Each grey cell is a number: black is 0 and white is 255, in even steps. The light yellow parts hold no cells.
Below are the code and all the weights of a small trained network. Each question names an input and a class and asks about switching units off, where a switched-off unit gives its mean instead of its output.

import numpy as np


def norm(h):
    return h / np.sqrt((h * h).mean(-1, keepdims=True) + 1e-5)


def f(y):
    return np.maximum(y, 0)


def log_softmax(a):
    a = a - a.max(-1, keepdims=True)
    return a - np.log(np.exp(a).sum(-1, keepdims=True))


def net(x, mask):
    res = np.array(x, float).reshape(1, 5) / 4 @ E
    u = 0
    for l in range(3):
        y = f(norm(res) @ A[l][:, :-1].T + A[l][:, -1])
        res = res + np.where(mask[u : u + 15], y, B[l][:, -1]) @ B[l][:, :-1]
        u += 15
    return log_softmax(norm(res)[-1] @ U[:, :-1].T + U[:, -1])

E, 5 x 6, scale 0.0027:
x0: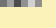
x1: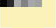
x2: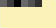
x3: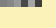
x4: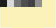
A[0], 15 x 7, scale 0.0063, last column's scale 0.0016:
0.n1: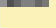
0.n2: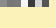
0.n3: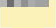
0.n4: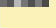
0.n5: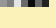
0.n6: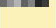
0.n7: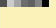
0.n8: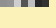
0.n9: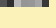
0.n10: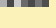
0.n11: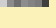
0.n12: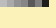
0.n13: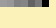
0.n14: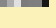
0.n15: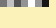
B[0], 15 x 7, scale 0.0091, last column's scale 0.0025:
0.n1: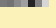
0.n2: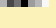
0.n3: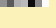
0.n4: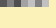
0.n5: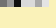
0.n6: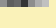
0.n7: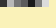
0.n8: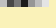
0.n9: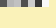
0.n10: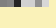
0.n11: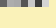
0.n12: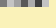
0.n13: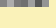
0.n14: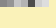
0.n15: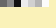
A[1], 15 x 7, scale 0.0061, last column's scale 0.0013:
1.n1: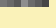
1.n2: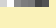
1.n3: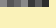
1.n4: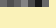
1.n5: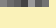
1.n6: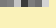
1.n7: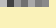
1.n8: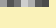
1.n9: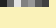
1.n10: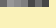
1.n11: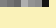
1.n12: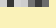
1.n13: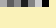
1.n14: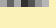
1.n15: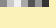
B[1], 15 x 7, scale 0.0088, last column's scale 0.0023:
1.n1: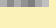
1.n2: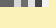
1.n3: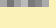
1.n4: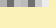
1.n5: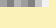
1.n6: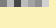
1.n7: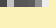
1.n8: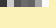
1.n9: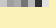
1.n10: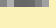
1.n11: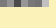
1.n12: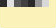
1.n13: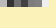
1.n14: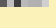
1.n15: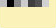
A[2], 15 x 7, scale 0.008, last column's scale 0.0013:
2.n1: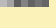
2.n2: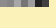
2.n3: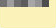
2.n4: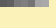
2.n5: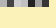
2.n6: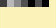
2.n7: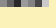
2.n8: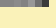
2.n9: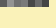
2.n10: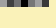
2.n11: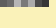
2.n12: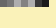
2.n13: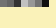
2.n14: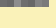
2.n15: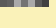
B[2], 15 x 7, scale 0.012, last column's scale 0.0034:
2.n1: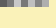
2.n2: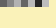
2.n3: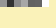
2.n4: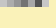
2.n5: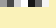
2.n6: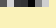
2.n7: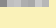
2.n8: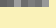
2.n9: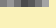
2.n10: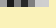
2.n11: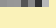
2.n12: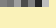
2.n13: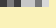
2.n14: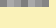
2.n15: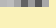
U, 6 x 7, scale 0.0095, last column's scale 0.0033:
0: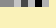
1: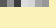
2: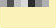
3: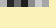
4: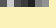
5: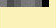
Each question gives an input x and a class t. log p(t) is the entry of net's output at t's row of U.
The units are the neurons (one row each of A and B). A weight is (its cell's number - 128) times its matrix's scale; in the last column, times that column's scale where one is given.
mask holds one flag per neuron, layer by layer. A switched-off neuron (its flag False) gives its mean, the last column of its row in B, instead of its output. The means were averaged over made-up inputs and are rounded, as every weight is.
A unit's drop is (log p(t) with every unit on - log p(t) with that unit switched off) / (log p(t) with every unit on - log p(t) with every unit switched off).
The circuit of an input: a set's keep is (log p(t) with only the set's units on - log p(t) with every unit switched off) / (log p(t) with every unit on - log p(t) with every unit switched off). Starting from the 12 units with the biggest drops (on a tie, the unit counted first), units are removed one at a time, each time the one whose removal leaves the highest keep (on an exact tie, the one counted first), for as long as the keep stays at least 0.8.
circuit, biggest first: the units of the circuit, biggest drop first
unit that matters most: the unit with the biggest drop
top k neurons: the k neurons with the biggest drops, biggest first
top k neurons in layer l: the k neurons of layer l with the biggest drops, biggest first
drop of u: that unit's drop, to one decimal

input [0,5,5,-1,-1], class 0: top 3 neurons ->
[0.n9; 1.n9; 0.n3]
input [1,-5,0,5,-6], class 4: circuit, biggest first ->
[1.n12; 0.n3]
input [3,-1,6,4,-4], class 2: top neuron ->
[1.n4]
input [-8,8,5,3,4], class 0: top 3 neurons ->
[0.n9; 0.n15; 1.n9]
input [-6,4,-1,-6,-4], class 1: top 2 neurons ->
[0.n10; 0.n5]
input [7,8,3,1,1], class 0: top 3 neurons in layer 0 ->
[0.n9; 0.n5; 0.n10]
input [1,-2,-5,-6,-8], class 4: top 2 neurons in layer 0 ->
[0.n3; 0.n8]
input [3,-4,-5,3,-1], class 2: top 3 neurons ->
[0.n14; 0.n3; 1.n15]
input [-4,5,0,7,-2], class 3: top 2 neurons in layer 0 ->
[0.n8; 0.n6]
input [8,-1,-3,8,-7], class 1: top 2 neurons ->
[0.n15; 0.n2]
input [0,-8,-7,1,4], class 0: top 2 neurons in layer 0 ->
[0.n12; 0.n11]
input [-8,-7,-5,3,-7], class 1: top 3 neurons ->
[0.n10; 0.n5; 0.n9]
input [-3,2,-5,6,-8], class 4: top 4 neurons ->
[1.n12; 0.n3; 0.n2; 1.n7]
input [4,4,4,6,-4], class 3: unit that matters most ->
0.n8
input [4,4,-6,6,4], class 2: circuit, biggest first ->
[0.n14; 1.n15]
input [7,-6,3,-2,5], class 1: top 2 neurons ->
[0.n15; 0.n9]
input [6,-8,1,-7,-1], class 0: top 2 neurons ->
[0.n11; 1.n2]
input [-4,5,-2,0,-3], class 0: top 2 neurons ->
[0.n9; 0.n15]
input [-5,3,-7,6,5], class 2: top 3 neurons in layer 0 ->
[0.n14; 0.n2; 0.n15]
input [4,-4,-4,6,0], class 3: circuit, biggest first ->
[0.n8]
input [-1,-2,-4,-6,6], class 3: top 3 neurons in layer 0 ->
[0.n2; 0.n3; 0.n1]
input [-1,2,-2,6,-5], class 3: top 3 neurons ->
[0.n8; 1.n13; 0.n6]
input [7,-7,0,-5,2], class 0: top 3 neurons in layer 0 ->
[0.n11; 0.n12; 0.n5]
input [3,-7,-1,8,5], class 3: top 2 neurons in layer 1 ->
[1.n13; 1.n9]
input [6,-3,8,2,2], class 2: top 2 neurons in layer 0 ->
[0.n5; 0.n10]
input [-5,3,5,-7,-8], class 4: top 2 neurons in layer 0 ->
[0.n8; 0.n1]
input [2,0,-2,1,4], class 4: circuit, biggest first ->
[0.n7]
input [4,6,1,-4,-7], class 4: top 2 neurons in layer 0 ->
[0.n3; 0.n7]
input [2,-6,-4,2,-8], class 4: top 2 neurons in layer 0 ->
[0.n3; 0.n9]
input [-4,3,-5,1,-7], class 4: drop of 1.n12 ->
0.9
